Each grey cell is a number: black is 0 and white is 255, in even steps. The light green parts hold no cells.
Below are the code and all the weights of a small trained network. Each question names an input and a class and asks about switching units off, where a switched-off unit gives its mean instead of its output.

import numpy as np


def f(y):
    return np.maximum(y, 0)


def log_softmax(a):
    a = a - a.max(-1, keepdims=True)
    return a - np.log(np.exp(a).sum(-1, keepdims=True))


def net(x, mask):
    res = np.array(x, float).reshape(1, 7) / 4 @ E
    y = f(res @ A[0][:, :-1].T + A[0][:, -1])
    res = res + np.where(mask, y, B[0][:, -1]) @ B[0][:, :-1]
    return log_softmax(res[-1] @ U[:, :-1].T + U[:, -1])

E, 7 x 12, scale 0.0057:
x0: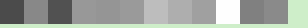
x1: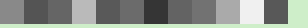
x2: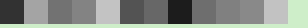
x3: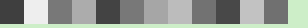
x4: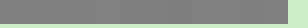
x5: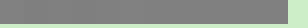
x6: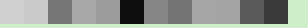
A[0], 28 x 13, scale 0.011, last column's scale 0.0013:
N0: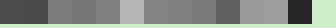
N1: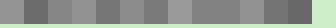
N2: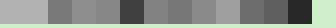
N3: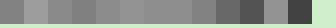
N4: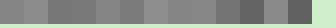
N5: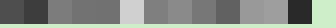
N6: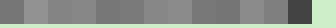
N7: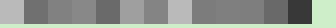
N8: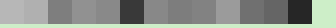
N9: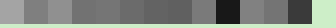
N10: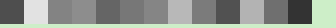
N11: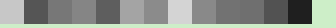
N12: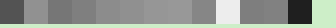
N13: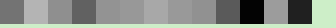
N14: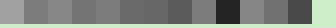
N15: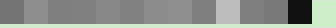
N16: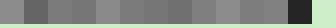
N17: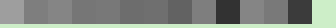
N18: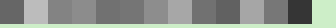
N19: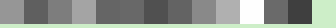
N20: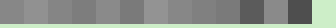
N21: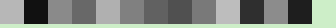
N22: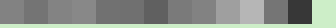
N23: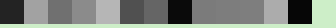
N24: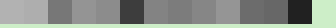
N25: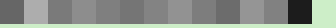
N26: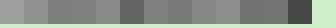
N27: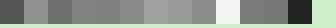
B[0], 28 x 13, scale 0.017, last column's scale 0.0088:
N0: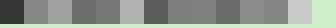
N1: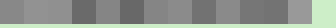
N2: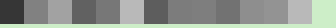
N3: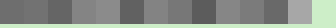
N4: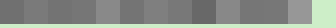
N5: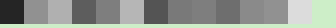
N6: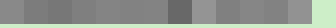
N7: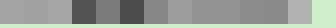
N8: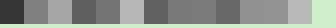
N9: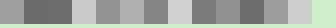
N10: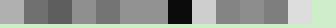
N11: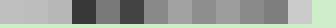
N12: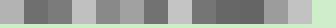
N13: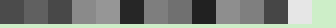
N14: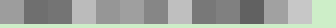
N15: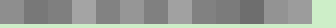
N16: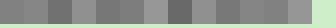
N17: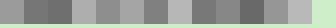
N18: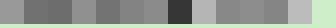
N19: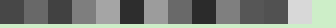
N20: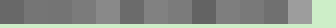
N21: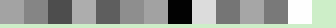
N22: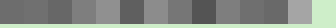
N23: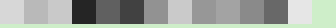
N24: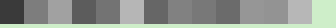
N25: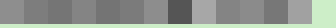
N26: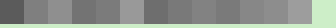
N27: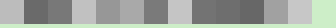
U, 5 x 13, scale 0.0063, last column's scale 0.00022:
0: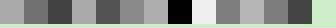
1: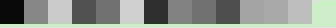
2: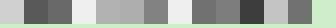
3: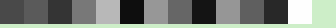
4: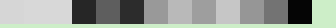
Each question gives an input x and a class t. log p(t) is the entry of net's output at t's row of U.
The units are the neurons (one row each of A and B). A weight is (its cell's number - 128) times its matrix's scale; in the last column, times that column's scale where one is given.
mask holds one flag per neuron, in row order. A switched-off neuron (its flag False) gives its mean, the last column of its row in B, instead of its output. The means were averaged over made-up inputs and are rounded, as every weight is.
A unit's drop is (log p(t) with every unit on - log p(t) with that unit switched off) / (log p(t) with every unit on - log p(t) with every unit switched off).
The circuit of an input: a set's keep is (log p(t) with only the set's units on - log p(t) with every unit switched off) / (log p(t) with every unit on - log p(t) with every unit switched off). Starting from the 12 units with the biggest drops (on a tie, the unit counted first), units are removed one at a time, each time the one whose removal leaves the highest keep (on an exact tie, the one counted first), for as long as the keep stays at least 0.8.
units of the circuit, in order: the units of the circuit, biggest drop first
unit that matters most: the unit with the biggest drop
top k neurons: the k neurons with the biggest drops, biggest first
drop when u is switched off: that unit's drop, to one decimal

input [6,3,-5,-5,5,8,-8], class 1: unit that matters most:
N5
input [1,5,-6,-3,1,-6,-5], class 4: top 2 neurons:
N11; N13
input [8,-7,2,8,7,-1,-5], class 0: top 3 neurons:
N10; N18; N9
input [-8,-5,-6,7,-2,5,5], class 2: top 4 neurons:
N9; N21; N14; N17
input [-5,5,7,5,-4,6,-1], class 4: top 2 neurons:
N23; N21
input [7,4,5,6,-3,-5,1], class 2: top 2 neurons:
N27; N21
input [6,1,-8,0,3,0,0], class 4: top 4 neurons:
N11; N7; N9; N14
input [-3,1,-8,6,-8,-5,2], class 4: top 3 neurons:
N11; N21; N7
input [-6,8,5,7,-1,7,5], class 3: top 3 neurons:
N19; N21; N22
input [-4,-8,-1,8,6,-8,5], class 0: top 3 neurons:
N10; N18; N19
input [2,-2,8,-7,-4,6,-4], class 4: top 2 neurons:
N23; N10
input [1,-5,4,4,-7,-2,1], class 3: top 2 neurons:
N21; N13
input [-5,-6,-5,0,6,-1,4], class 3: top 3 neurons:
N13; N23; N27
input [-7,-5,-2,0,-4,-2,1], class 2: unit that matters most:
N9
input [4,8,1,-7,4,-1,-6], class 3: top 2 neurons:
N19; N10
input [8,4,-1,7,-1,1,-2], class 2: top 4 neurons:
N27; N12; N21; N15
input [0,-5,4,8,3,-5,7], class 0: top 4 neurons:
N10; N18; N5; N25
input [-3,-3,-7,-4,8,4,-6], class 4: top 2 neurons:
N11; N7
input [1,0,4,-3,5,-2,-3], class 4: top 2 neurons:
N23; N10
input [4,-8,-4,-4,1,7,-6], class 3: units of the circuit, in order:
N13
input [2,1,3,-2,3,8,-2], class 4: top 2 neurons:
N10; N23
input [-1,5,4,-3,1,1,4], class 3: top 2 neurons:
N19; N5
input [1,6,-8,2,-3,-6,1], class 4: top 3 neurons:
N11; N13; N7
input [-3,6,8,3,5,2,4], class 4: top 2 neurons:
N23; N13
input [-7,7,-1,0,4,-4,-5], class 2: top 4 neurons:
N9; N13; N14; N17
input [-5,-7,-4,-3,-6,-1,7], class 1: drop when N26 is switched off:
0.1
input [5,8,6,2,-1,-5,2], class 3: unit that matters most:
N19
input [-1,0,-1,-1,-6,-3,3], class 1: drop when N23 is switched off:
0.2
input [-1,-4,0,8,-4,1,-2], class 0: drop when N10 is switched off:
0.1
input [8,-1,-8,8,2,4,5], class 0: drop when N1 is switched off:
-0.1
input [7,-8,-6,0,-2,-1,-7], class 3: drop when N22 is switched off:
-0.1
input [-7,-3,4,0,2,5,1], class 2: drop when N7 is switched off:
0.0
